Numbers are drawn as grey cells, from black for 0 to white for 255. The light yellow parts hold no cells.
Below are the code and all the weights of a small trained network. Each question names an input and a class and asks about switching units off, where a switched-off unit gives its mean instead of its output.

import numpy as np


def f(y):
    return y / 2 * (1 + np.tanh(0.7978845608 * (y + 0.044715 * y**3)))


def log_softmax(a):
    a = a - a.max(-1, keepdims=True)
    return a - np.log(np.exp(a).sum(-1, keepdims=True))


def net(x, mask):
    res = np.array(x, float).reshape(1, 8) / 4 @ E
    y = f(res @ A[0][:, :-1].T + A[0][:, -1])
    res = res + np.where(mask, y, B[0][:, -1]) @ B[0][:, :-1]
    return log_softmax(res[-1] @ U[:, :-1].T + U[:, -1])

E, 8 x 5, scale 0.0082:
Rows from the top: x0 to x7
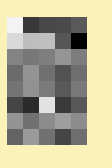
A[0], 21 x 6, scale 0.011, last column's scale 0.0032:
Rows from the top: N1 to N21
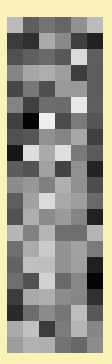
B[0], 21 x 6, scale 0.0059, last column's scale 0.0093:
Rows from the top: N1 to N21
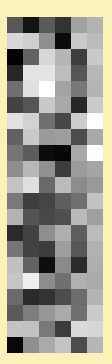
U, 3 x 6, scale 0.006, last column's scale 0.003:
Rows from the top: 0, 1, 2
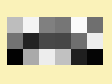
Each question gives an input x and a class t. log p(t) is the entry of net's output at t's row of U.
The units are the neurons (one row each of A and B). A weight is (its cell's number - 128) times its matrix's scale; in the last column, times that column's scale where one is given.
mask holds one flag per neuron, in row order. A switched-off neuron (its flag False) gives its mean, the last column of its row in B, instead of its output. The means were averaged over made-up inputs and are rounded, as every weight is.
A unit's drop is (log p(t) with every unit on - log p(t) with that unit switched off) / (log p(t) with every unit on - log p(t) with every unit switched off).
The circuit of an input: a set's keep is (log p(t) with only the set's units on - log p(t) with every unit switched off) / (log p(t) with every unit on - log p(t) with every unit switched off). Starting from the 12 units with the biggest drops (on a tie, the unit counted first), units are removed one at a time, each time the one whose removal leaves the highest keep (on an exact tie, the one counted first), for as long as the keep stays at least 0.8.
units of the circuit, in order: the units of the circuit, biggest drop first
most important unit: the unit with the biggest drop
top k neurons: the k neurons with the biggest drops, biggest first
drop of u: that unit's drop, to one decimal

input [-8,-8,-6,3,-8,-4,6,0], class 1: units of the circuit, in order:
N9
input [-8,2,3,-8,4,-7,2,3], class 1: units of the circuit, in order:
N9; N7
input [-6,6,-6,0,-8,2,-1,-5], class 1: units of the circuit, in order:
N9; N12
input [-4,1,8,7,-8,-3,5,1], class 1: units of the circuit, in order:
N7; N9
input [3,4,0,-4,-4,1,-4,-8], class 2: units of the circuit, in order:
N9; N7
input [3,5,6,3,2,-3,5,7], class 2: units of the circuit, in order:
N9; N7
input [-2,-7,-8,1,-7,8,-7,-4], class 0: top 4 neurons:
N7; N2; N17; N10
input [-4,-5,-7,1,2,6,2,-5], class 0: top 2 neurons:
N7; N2
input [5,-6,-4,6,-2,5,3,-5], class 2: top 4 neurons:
N6; N3; N9; N20
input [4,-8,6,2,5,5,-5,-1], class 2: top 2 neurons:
N3; N6
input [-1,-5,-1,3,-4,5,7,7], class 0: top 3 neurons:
N7; N2; N21
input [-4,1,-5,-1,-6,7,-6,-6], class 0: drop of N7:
0.2
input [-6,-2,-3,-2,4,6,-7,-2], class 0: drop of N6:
0.1
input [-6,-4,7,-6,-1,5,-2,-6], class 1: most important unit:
N12
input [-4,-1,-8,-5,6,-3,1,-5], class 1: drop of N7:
0.3
